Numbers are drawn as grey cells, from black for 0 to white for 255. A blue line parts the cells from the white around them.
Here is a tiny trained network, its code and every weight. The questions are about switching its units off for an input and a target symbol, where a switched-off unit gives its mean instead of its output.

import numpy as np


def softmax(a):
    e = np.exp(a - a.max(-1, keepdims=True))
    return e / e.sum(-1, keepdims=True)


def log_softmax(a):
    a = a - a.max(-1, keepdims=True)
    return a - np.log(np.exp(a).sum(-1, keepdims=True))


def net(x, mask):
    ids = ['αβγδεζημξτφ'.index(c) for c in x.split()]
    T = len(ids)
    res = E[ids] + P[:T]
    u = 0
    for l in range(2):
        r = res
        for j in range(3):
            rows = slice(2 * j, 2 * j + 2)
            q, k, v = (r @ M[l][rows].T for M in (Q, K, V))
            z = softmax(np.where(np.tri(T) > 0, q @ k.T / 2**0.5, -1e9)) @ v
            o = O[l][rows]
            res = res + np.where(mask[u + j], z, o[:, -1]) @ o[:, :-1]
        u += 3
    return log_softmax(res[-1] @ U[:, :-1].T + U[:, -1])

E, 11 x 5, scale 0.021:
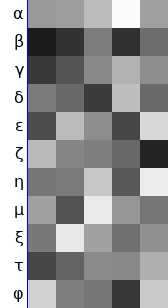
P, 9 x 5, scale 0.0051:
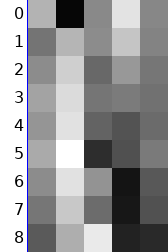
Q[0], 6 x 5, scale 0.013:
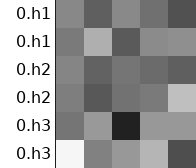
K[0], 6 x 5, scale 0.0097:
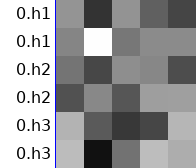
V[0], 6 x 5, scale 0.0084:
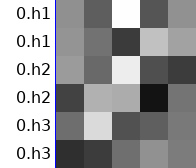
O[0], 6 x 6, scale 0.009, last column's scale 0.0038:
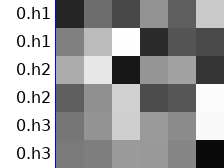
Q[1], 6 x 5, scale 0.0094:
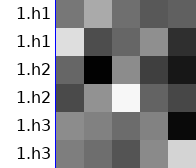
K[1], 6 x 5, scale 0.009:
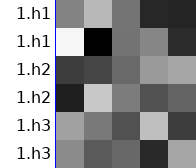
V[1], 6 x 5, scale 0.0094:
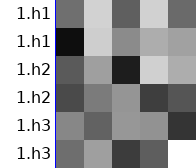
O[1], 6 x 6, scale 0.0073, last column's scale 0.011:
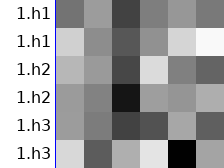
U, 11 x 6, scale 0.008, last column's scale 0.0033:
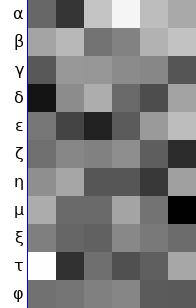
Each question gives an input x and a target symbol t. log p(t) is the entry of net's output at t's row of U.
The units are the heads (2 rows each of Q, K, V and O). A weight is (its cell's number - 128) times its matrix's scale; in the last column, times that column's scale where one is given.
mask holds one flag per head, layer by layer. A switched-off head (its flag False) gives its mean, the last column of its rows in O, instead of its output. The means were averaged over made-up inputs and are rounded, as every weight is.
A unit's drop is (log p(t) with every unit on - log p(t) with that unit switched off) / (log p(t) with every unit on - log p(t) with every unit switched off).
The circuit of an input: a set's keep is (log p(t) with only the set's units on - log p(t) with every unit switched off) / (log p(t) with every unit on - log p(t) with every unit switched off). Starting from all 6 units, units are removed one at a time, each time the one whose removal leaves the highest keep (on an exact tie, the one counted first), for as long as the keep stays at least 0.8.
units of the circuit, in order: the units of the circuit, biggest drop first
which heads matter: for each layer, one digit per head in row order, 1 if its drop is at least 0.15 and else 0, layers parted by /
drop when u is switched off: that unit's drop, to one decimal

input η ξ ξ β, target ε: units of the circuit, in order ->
[1.h2]
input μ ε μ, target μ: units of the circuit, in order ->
[0.h2 1.h2 0.h1 0.h3]
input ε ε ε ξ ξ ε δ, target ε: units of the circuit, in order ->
[0.h2 1.h3]
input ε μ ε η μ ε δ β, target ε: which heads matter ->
100 / 010
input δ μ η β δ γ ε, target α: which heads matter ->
101 / 001
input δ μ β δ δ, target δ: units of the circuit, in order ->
[1.h1 0.h1 0.h2 1.h2]
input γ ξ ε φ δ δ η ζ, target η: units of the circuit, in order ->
[1.h1 0.h2]
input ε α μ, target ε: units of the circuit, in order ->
[0.h1 1.h3]
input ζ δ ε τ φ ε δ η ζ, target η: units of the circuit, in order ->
[0.h2 1.h1]
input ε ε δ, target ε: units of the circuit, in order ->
[1.h3 0.h2]
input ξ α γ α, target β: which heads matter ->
100 / 101
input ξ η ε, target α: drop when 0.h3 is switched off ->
0.2
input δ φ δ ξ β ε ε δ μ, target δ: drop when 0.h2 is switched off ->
0.3
